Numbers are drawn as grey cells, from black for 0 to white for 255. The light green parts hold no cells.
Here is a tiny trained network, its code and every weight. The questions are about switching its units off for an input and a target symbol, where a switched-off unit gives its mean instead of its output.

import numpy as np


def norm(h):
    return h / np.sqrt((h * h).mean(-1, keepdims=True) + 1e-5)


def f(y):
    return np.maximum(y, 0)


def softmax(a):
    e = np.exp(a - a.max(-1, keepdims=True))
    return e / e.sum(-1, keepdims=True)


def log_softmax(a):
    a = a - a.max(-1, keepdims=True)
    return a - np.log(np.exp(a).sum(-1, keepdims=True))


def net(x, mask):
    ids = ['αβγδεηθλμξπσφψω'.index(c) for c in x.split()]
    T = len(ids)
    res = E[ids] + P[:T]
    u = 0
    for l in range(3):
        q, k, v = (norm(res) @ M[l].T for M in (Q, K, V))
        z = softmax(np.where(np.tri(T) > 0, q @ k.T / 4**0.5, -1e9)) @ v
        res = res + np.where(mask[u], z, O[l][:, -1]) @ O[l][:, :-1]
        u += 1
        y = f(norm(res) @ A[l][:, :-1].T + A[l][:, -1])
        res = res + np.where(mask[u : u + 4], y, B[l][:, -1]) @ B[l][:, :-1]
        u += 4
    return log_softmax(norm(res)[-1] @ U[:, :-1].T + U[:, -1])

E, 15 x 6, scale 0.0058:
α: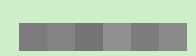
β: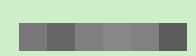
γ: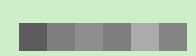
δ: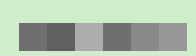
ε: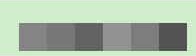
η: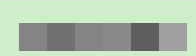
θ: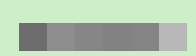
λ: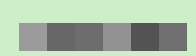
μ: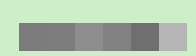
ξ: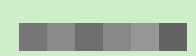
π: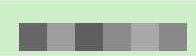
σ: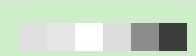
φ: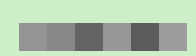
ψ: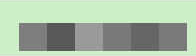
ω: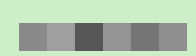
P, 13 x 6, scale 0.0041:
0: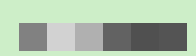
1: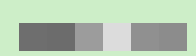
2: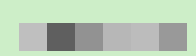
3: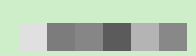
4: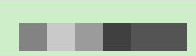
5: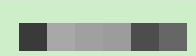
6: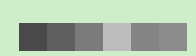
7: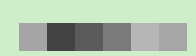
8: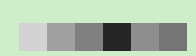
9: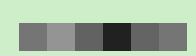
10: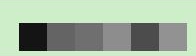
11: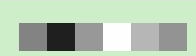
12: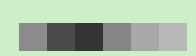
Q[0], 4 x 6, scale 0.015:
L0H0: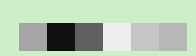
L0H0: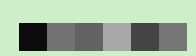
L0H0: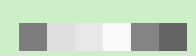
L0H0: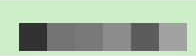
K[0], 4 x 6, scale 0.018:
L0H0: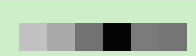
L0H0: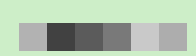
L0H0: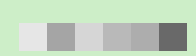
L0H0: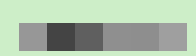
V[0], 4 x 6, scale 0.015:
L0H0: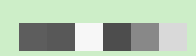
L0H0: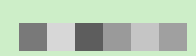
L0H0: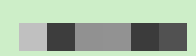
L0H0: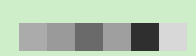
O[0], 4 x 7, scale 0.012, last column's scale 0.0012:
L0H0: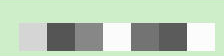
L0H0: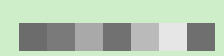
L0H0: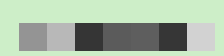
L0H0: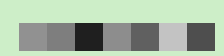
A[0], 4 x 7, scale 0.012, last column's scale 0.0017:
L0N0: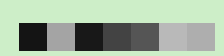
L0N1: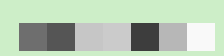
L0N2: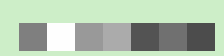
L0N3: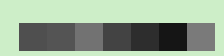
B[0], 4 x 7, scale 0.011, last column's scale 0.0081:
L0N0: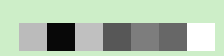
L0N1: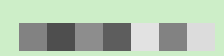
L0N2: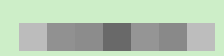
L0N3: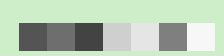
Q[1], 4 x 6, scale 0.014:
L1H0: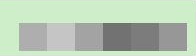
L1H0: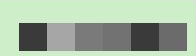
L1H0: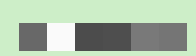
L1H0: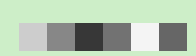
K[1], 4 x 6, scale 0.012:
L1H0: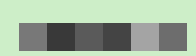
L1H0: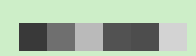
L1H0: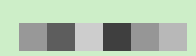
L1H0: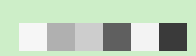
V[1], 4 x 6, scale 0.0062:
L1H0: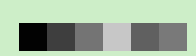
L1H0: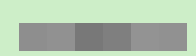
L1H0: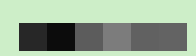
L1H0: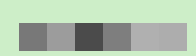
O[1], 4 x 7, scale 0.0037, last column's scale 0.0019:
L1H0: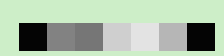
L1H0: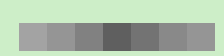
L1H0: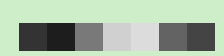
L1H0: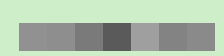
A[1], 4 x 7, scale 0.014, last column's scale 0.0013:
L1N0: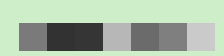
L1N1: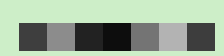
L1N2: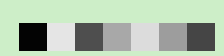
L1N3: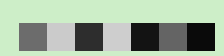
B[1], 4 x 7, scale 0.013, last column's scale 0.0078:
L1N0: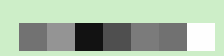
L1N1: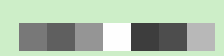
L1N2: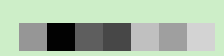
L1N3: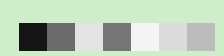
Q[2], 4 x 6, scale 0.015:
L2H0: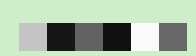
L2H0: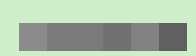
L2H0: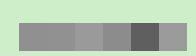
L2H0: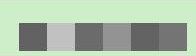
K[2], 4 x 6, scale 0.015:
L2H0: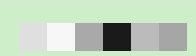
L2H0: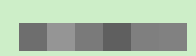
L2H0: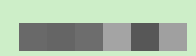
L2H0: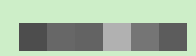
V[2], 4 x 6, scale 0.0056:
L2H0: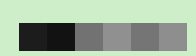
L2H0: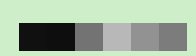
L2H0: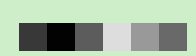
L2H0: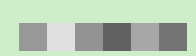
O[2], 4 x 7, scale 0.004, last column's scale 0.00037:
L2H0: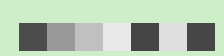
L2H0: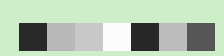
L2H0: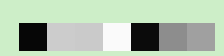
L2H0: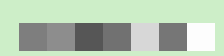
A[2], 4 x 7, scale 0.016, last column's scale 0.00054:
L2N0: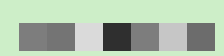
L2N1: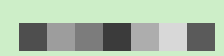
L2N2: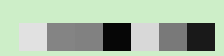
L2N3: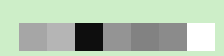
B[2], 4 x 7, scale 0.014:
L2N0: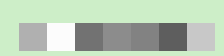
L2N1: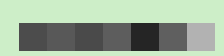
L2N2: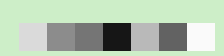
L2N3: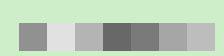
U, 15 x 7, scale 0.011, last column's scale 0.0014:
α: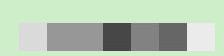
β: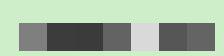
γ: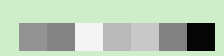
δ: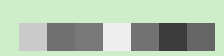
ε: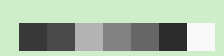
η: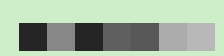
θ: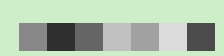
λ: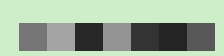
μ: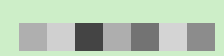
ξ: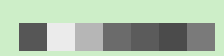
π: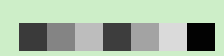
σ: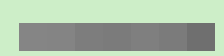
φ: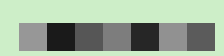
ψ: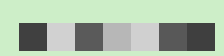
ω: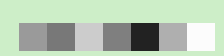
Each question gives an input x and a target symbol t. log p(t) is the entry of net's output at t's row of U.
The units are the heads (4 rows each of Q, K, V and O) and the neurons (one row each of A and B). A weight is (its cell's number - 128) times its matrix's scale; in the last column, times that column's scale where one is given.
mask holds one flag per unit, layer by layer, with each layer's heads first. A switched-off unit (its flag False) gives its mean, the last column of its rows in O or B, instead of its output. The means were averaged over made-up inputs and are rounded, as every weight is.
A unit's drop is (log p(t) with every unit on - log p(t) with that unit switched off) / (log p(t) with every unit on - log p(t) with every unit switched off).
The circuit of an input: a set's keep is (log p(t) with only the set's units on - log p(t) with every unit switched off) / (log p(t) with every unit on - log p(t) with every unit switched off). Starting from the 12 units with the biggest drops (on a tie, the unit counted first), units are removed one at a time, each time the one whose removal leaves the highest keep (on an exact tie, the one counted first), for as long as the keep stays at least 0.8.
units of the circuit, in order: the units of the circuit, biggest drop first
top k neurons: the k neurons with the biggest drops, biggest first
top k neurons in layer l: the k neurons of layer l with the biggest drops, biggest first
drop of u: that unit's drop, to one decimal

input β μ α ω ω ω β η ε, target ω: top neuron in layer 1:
[L1N1]
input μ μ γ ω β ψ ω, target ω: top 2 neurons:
[L1N1, L0N0]
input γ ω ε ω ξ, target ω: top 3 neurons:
[L1N1, L0N0, L2N2]
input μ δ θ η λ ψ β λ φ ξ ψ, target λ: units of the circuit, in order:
[L0H0, L1N1]
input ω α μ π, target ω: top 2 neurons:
[L1N1, L0N0]
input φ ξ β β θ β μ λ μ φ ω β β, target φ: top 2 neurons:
[L0N0, L1N1]
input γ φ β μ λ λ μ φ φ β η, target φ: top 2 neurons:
[L0N0, L0N3]
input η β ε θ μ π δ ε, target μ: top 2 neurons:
[L0N3, L2N3]
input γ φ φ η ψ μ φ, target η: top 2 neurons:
[L1N3, L2N1]
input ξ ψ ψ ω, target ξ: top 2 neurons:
[L2N0, L1N1]
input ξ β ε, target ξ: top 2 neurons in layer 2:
[L2N0, L2N2]
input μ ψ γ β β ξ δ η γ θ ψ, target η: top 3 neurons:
[L1N3, L1N0, L2N1]
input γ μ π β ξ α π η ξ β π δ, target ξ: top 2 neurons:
[L0N3, L2N0]
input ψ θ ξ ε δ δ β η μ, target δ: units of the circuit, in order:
[L0H0]
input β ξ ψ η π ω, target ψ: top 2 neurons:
[L1N3, L0N3]
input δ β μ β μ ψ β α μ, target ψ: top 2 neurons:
[L0N3, L1N3]
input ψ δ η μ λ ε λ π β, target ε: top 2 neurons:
[L1N1, L0N0]
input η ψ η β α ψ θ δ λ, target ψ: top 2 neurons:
[L0N3, L1N3]
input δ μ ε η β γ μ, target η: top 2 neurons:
[L1N3, L2N1]
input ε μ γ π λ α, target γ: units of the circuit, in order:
[L0H0]
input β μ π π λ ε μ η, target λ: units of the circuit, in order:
[L0H0, L1N1]
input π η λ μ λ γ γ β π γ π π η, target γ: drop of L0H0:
1.0
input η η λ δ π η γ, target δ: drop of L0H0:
1.0
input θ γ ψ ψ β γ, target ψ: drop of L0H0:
1.2
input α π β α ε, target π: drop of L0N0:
0.1
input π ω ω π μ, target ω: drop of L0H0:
0.9
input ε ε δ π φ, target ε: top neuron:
[L1N1]
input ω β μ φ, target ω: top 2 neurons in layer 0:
[L0N0, L0N3]
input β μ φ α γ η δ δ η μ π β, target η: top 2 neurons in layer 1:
[L1N3, L1N0]
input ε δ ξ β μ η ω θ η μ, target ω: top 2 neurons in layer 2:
[L2N0, L2N2]
